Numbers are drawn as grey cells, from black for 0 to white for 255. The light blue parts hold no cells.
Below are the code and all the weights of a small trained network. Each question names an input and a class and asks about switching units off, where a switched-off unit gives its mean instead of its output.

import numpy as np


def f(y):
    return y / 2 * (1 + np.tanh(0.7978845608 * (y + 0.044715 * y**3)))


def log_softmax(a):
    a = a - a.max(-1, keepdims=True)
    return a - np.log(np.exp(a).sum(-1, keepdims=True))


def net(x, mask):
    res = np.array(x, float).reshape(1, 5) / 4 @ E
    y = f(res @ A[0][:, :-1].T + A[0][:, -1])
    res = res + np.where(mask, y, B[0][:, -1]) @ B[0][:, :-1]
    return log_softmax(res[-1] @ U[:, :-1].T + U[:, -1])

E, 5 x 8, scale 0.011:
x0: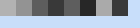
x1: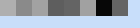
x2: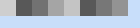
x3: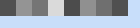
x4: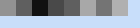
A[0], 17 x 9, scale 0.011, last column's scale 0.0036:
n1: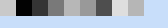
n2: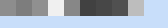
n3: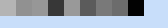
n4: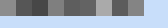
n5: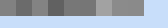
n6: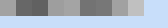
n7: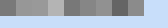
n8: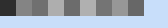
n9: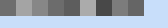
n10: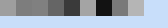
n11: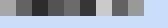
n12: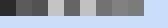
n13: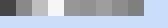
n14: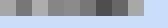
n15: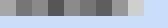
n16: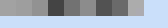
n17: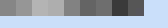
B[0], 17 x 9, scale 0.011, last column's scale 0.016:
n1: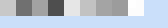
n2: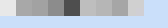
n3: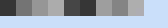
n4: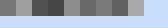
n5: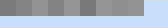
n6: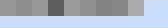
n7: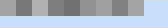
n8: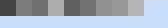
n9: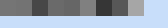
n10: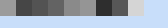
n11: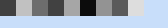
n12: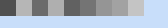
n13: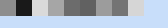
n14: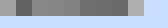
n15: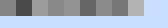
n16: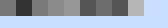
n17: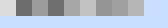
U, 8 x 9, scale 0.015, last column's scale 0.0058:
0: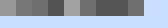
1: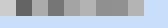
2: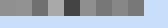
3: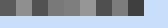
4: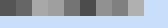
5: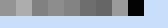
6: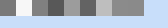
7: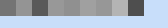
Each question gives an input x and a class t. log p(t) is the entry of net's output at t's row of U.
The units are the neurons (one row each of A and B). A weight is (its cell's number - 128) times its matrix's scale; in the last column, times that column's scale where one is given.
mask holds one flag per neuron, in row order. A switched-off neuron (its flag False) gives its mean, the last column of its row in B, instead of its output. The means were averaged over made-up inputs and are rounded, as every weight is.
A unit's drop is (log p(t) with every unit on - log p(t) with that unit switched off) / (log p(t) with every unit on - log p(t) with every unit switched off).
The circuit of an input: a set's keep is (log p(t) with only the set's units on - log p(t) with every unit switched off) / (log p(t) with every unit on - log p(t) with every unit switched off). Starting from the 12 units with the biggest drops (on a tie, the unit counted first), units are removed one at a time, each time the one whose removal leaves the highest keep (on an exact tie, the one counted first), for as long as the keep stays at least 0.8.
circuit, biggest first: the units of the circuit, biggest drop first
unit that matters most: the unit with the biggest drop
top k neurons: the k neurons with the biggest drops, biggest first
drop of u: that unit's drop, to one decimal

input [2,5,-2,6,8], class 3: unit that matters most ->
n12
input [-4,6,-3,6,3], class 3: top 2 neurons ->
n10; n9
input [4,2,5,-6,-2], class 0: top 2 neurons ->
n13; n12
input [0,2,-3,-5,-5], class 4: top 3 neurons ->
n1; n2; n10
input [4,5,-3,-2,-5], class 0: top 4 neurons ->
n1; n13; n16; n2
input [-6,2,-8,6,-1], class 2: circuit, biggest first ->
n11; n12
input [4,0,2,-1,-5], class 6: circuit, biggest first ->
n13; n10
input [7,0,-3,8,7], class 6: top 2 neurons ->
n11; n13
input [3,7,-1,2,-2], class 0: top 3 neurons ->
n1; n10; n9
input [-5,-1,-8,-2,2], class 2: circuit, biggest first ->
n11; n1
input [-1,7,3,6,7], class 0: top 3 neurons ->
n10; n9; n17
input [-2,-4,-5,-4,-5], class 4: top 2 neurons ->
n1; n2
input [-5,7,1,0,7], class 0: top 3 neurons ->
n10; n9; n2
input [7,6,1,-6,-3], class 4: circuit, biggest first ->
n3
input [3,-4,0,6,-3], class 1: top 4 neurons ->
n2; n17; n13; n3
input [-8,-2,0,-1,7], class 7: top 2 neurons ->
n12; n8
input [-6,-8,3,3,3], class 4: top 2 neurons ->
n13; n12
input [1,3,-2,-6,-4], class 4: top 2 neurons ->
n1; n3
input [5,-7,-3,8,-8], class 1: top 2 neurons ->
n17; n2
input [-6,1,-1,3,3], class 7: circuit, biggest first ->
n12
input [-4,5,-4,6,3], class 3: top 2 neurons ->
n10; n9
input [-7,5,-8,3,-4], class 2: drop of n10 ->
0.1
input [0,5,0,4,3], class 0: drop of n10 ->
0.3
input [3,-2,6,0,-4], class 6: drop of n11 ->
0.2
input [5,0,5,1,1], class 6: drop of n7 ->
0.0
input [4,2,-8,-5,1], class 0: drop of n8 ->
0.1
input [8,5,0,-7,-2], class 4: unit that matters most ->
n3
